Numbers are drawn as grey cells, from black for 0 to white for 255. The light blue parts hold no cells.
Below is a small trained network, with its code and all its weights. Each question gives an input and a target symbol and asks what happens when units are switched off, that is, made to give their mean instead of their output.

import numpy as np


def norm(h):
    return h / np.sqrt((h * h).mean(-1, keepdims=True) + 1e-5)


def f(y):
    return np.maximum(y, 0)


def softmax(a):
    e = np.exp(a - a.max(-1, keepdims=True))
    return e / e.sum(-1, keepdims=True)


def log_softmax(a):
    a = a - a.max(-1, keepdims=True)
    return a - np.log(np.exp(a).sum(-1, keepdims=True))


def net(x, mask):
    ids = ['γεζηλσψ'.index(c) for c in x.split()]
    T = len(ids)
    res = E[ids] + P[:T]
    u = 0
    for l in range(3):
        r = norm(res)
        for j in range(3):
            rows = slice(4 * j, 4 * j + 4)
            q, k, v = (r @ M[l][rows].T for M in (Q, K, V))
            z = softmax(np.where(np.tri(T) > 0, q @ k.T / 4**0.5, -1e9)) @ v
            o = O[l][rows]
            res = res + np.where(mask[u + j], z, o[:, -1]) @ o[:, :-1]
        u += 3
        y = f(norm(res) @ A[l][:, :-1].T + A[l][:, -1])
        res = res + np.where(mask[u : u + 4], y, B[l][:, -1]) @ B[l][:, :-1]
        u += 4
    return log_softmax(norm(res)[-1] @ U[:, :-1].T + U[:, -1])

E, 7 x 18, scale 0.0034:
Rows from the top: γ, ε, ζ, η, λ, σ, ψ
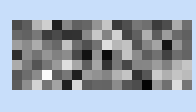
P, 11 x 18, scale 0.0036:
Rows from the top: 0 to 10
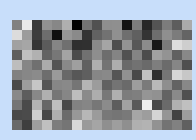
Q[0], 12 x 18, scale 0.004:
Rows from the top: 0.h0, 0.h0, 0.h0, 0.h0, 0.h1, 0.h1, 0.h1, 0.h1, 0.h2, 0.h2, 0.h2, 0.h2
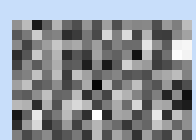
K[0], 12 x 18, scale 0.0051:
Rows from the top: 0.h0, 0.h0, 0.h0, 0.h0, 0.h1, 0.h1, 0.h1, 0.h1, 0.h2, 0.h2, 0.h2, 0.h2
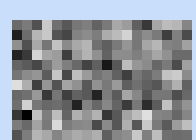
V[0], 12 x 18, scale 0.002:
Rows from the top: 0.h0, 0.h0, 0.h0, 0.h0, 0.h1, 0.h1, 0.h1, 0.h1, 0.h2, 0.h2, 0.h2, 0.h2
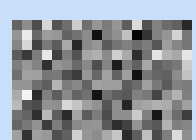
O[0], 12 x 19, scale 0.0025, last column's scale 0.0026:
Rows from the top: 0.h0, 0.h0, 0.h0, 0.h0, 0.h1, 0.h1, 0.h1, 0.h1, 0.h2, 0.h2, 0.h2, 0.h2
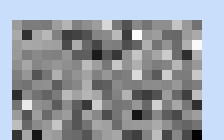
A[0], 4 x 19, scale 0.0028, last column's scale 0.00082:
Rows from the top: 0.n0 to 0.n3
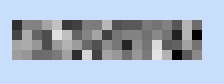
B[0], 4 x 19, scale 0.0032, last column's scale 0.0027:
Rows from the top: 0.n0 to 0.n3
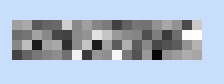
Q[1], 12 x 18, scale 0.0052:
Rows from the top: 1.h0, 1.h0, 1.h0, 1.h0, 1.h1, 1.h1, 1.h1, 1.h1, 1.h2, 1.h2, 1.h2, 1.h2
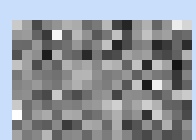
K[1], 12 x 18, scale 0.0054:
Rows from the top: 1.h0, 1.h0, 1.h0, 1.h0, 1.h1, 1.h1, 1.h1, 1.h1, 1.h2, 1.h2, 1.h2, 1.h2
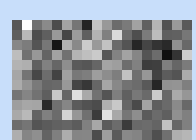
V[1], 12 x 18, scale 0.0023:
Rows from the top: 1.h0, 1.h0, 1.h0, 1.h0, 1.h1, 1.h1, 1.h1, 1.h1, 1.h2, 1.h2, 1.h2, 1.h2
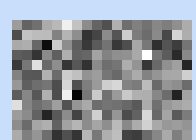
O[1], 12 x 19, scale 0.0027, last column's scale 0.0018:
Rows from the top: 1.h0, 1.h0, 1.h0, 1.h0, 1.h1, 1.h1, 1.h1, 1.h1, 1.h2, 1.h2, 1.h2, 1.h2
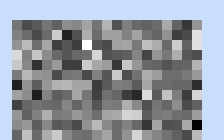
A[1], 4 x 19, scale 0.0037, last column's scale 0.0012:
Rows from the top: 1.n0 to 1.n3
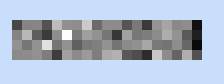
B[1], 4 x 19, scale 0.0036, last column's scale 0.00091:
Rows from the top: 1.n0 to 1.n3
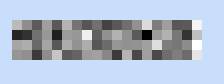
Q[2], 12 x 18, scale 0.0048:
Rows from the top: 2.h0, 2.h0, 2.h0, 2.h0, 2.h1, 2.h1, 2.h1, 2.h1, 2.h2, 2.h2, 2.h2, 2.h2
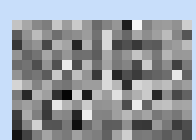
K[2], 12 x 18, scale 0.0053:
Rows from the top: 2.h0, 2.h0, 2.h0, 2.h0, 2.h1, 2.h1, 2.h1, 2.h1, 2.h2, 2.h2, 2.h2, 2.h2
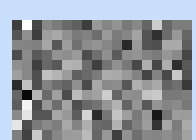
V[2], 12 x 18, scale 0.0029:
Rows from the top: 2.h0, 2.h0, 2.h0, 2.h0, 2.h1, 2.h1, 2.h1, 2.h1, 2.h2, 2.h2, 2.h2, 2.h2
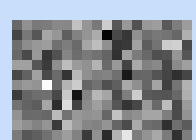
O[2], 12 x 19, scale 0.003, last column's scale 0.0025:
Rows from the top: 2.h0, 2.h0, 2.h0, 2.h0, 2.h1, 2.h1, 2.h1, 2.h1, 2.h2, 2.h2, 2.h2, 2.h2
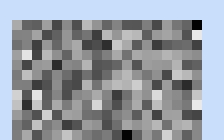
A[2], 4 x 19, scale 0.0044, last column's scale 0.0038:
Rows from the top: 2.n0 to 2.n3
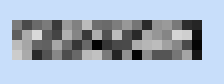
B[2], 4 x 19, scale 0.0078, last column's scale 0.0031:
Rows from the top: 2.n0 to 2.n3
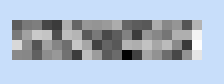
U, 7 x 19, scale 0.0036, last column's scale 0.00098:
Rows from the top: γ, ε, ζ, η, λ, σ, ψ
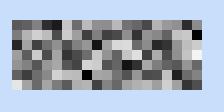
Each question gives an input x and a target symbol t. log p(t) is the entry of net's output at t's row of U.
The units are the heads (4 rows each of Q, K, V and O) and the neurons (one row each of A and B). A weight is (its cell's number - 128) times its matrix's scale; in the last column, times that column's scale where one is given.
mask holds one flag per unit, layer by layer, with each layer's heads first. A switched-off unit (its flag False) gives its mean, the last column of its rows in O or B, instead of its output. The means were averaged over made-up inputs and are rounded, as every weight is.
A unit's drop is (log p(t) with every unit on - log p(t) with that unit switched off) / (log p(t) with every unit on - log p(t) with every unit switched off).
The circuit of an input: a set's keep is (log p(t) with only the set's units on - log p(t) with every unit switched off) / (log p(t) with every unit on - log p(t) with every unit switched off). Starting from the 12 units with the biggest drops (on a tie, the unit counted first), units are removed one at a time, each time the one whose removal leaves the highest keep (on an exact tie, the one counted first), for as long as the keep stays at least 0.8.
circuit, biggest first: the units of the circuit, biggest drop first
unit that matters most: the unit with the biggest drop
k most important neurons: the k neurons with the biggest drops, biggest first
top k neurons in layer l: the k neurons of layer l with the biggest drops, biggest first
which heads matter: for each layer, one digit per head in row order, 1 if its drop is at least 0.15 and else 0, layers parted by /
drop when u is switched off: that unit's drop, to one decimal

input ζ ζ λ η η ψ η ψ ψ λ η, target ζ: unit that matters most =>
0.h2
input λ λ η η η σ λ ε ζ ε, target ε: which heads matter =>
000 / 000 / 010
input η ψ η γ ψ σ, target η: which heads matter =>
000 / 010 / 000
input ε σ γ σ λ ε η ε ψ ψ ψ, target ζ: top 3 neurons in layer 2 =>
2.n2, 2.n1, 2.n3
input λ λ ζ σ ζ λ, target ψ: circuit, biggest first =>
0.h0, 2.n2
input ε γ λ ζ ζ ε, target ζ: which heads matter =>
000 / 001 / 000
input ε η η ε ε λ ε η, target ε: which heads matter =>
001 / 000 / 000
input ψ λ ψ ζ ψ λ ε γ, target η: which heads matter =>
000 / 100 / 001
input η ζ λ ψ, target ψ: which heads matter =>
000 / 000 / 000
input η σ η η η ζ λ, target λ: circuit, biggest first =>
0.n1, 2.n3, 1.n3
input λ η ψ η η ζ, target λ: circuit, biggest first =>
2.n3, 1.h1
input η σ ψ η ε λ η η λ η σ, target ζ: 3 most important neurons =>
2.n2, 2.n1, 2.n3
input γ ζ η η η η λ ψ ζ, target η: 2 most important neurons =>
0.n1, 0.n2
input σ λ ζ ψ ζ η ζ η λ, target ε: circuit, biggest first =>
1.h1, 2.n1
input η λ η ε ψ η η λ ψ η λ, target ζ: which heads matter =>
011 / 000 / 001
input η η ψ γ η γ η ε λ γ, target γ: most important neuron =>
1.n1
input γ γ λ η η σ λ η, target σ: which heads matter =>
001 / 000 / 000
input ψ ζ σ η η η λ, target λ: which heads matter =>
000 / 000 / 000
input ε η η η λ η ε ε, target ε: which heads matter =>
000 / 100 / 010
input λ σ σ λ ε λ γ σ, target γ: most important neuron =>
0.n1
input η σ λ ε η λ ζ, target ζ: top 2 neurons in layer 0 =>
0.n2, 0.n3
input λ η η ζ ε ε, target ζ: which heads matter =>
000 / 011 / 000
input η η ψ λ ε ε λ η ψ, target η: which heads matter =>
100 / 010 / 000
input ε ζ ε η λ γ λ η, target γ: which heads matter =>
000 / 100 / 000
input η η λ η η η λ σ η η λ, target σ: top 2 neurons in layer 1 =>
1.n0, 1.n2
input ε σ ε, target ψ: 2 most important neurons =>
2.n2, 0.n1
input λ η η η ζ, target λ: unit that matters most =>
1.h2
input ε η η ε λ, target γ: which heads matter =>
100 / 000 / 000
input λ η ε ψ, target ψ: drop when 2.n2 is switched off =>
0.1
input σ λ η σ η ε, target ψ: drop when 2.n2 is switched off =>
0.2
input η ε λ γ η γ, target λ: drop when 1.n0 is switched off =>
0.0
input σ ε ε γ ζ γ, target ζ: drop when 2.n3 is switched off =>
0.1
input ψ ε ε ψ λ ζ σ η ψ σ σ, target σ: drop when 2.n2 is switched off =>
0.1
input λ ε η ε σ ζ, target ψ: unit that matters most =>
0.h0
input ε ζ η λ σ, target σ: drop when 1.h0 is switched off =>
0.9
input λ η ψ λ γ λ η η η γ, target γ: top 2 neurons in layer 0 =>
0.n1, 0.n0
